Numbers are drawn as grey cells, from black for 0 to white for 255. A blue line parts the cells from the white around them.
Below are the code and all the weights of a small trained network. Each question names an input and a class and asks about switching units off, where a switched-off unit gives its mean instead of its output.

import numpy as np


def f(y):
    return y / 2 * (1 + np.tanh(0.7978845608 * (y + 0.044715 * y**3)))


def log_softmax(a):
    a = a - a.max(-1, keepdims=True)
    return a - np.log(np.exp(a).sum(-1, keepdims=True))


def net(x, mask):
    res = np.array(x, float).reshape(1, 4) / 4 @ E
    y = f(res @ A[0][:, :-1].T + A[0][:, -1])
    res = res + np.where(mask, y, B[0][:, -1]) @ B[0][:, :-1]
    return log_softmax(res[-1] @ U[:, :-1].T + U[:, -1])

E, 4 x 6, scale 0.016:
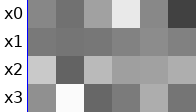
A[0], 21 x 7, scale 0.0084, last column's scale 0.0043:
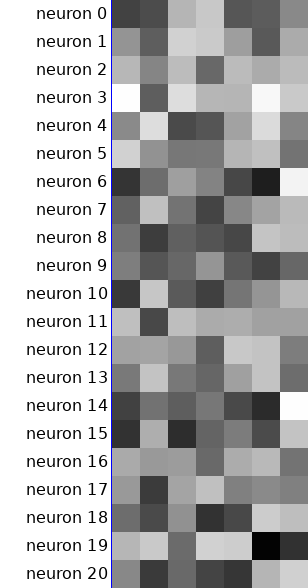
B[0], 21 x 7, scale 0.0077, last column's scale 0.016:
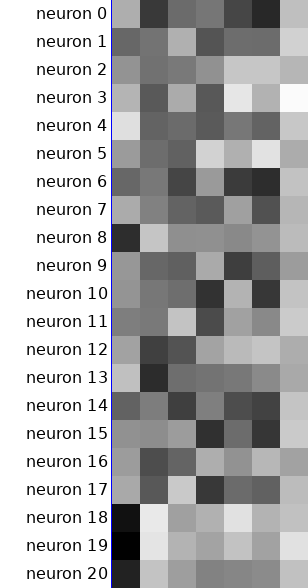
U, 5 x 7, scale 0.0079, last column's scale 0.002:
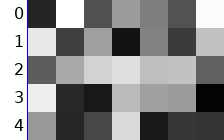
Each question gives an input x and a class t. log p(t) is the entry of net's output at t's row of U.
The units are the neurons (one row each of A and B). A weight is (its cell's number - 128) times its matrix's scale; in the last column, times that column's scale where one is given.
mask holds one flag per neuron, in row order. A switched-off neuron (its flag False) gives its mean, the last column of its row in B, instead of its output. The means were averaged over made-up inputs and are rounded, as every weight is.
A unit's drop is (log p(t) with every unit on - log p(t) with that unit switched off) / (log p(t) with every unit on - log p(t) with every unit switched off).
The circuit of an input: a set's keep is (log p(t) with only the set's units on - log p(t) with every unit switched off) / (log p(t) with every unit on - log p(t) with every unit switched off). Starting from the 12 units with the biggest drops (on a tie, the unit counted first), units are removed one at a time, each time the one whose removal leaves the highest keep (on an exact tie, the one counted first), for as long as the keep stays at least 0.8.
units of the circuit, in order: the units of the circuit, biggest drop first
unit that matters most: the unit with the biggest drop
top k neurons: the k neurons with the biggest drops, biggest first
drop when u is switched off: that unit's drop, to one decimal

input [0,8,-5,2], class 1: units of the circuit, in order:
(neuron 18)
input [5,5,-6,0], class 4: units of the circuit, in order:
(neuron 18; neuron 6)
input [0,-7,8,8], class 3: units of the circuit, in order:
(neuron 4; neuron 12)
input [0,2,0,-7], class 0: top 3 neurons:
(neuron 18; neuron 20; neuron 8)
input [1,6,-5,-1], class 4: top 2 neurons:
(neuron 19; neuron 18)
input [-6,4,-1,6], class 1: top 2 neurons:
(neuron 10; neuron 15)
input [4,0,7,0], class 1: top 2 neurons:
(neuron 18; neuron 17)
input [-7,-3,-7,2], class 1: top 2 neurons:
(neuron 4; neuron 10)
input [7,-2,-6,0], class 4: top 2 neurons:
(neuron 0; neuron 18)
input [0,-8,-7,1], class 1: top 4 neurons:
(neuron 19; neuron 18; neuron 15; neuron 10)
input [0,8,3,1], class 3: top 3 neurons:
(neuron 19; neuron 18; neuron 20)
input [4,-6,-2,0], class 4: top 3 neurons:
(neuron 18; neuron 20; neuron 8)
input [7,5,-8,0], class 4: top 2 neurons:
(neuron 0; neuron 18)
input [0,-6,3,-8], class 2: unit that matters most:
neuron 18
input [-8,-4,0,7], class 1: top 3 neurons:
(neuron 10; neuron 15; neuron 4)
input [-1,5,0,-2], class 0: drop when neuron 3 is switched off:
0.3
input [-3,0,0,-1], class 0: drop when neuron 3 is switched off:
0.3
